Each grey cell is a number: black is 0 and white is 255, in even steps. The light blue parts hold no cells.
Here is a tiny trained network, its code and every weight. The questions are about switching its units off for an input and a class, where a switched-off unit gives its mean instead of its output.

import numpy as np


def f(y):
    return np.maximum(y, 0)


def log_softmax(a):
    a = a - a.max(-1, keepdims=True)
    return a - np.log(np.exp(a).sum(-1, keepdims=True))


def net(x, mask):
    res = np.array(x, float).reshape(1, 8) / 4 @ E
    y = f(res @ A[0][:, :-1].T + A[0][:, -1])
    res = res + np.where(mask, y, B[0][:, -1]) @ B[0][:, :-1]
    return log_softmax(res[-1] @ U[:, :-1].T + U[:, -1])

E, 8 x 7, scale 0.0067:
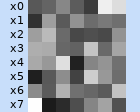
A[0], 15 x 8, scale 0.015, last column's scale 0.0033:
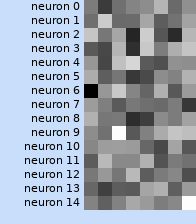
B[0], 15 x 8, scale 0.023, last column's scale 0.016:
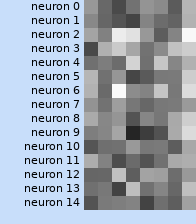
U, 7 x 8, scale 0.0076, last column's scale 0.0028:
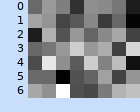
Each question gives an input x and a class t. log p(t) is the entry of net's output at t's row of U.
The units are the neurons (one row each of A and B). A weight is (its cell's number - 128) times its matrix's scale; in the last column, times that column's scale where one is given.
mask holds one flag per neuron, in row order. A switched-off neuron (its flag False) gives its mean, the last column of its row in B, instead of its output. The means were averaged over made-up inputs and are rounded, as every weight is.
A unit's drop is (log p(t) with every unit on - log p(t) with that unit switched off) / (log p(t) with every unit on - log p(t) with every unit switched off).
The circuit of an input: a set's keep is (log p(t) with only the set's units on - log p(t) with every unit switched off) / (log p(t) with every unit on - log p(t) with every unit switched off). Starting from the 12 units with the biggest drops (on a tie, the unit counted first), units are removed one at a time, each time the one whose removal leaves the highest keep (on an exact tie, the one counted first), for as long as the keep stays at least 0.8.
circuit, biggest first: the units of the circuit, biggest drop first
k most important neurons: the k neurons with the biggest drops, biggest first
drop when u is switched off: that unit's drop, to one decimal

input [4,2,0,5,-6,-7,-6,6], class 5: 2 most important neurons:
[neuron 2; neuron 6]
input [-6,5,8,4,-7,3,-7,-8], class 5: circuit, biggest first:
[neuron 1; neuron 2]
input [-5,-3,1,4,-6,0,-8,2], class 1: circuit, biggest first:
[neuron 6; neuron 3]
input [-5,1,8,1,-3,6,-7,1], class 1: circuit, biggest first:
[neuron 6; neuron 1]
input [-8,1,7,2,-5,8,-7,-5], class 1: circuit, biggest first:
[neuron 1; neuron 3]
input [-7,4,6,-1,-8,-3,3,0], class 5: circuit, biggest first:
[neuron 2; neuron 6]
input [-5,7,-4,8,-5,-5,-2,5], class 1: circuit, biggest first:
[neuron 6; neuron 3]
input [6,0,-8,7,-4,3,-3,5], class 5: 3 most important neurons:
[neuron 2; neuron 0; neuron 6]
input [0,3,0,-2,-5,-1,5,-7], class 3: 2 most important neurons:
[neuron 9; neuron 4]
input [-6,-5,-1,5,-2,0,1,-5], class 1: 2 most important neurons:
[neuron 6; neuron 11]
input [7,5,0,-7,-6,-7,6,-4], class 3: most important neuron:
[neuron 4]
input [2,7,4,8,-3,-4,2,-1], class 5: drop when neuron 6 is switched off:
0.1
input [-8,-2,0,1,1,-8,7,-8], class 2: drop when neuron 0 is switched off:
0.1
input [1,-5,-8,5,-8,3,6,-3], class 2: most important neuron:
[neuron 2]
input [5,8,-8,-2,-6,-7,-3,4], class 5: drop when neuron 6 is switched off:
0.2
